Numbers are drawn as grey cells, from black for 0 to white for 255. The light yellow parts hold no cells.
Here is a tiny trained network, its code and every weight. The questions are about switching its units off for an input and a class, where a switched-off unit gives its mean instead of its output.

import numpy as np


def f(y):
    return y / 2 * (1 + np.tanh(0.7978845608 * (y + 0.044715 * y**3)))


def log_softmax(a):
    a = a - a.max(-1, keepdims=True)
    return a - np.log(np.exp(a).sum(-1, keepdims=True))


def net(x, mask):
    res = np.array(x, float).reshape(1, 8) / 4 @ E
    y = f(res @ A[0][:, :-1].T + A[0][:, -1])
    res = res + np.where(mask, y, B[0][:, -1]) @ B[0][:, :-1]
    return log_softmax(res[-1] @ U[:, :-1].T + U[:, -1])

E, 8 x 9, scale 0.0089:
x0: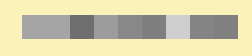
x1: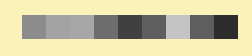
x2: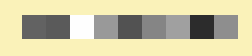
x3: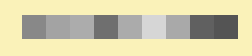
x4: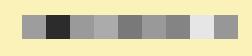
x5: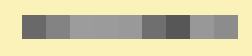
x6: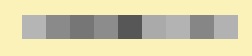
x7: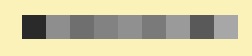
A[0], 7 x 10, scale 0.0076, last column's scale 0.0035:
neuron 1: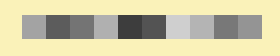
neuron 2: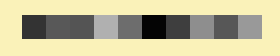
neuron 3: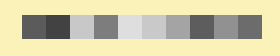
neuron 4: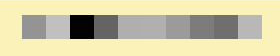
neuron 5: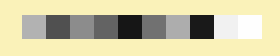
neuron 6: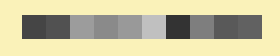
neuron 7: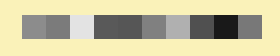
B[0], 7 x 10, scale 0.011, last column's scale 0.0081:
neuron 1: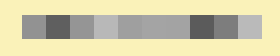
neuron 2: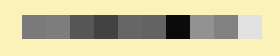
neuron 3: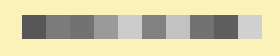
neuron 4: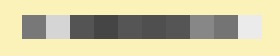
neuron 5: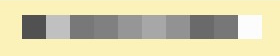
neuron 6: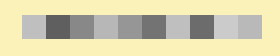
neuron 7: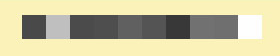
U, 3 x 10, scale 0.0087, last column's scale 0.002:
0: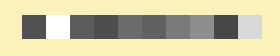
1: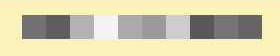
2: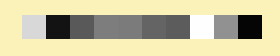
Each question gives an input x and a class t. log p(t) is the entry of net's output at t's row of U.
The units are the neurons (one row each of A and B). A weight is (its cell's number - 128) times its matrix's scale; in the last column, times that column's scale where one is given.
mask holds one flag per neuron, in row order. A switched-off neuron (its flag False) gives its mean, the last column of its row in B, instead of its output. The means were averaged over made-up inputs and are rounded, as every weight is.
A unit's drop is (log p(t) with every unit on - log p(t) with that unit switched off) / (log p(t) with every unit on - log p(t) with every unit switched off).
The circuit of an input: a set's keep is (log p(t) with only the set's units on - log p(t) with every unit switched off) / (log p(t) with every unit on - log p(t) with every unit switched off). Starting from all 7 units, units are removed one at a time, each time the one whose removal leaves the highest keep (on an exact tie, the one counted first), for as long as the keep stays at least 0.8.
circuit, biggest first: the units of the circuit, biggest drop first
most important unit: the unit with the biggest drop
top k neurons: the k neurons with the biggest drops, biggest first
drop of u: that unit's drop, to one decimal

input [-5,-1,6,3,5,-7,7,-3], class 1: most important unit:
neuron 4
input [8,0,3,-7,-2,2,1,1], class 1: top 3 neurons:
(neuron 7; neuron 4; neuron 1)
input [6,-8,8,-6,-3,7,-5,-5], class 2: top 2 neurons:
(neuron 2; neuron 7)
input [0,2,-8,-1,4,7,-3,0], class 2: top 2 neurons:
(neuron 7; neuron 5)
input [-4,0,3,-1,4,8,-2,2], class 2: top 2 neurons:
(neuron 2; neuron 5)
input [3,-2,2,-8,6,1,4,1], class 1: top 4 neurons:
(neuron 1; neuron 5; neuron 4; neuron 7)
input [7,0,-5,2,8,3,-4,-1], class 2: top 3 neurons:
(neuron 5; neuron 7; neuron 3)
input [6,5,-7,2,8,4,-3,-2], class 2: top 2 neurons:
(neuron 7; neuron 5)
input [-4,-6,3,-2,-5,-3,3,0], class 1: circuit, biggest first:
(neuron 7; neuron 4)
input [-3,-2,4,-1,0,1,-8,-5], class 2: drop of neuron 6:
0.1
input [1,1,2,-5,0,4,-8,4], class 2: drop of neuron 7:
0.2
